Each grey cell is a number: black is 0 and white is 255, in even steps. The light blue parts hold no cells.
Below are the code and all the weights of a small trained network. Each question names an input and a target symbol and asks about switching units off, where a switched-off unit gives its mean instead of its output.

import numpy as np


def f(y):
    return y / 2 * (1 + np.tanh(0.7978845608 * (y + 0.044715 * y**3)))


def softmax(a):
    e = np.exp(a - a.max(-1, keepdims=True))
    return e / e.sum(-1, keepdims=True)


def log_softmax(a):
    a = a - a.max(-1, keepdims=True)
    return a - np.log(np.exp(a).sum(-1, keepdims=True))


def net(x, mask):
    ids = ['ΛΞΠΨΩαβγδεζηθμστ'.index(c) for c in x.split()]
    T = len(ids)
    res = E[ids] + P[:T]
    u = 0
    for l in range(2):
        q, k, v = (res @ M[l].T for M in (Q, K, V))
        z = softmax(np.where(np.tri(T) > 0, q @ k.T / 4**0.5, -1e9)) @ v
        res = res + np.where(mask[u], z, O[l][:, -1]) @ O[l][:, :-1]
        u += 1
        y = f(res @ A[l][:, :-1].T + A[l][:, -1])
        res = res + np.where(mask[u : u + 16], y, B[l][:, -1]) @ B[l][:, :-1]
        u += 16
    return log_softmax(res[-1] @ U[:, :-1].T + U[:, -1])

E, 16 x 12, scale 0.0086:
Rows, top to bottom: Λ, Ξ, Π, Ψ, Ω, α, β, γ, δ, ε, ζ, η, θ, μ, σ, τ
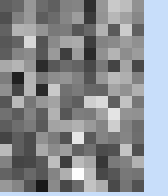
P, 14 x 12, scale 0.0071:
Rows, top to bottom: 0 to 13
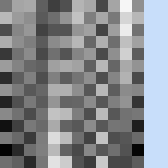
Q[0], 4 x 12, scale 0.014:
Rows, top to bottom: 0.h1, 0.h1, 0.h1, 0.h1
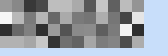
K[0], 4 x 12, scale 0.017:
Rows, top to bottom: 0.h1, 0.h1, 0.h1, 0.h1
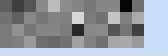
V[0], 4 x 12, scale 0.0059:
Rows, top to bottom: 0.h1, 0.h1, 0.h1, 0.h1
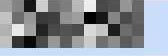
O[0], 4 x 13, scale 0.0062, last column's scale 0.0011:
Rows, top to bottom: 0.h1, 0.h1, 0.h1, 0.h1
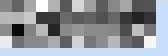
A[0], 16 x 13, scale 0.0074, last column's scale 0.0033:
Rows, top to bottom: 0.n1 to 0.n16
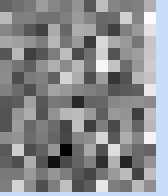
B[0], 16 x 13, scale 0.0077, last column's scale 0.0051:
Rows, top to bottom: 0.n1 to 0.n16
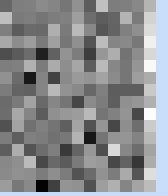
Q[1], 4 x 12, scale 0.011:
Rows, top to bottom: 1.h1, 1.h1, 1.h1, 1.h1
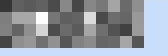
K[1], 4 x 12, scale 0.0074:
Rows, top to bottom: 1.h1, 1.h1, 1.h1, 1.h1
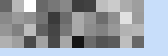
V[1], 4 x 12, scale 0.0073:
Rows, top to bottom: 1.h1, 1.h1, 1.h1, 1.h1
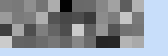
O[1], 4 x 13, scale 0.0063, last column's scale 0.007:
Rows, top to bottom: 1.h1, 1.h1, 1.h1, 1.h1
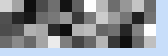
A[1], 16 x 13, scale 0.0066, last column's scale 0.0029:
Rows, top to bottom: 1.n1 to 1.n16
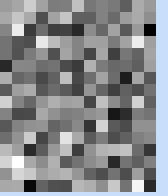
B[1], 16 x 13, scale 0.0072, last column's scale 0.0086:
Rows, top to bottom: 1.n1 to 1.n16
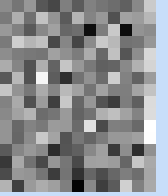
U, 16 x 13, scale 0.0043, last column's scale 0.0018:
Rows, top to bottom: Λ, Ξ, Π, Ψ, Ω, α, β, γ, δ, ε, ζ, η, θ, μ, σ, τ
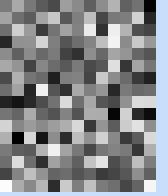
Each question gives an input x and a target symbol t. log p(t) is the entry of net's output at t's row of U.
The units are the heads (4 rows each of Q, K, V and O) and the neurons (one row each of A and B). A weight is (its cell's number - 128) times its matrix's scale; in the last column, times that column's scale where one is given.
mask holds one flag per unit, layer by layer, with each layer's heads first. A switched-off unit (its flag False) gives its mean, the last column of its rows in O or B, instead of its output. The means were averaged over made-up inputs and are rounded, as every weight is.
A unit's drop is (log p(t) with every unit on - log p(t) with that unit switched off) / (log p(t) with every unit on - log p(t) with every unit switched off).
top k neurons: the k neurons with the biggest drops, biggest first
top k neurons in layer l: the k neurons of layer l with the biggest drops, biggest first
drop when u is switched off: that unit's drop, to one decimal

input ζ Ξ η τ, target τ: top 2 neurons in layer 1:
(1.n9 1.n4)
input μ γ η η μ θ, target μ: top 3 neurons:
(1.n14 0.n3 0.n5)
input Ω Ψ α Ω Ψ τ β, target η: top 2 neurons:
(0.n14 1.n9)
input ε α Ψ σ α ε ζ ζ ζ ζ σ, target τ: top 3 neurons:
(0.n14 1.n8 1.n6)
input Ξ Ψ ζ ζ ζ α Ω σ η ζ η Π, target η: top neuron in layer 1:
(1.n6)
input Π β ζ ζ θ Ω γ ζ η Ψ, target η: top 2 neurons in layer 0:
(0.n11 0.n16)
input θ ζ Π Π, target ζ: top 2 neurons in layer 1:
(1.n2 1.n12)
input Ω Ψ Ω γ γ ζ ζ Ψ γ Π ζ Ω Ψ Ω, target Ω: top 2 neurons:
(0.n5 1.n16)
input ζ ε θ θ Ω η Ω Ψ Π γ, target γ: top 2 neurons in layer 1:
(1.n7 1.n2)
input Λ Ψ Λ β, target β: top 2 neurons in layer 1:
(1.n13 1.n7)
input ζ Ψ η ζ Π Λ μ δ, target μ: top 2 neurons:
(1.n14 0.n3)
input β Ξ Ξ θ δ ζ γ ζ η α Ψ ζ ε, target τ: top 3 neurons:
(0.n14 1.n6 1.n8)
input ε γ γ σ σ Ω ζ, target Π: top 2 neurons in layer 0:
(0.n13 0.n10)
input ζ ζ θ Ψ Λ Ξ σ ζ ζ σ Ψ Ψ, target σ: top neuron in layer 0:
(0.n8)
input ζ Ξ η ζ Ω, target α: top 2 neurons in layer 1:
(1.n3 1.n6)
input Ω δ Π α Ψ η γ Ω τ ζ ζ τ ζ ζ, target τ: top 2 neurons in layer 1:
(1.n9 1.n4)
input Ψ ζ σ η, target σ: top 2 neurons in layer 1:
(1.n15 1.n1)
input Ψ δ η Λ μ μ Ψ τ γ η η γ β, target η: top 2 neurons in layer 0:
(0.n14 0.n6)
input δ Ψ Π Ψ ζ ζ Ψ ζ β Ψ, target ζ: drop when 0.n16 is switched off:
0.2
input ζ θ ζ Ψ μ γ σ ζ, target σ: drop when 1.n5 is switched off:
0.0
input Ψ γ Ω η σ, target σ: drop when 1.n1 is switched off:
0.1
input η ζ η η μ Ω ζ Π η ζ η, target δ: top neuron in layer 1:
(1.n6)
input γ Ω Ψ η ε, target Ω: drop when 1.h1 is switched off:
1.1
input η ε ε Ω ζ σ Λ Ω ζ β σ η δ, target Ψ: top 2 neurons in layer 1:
(1.n4 1.n9)
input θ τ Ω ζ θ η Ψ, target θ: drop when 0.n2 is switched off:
0.1
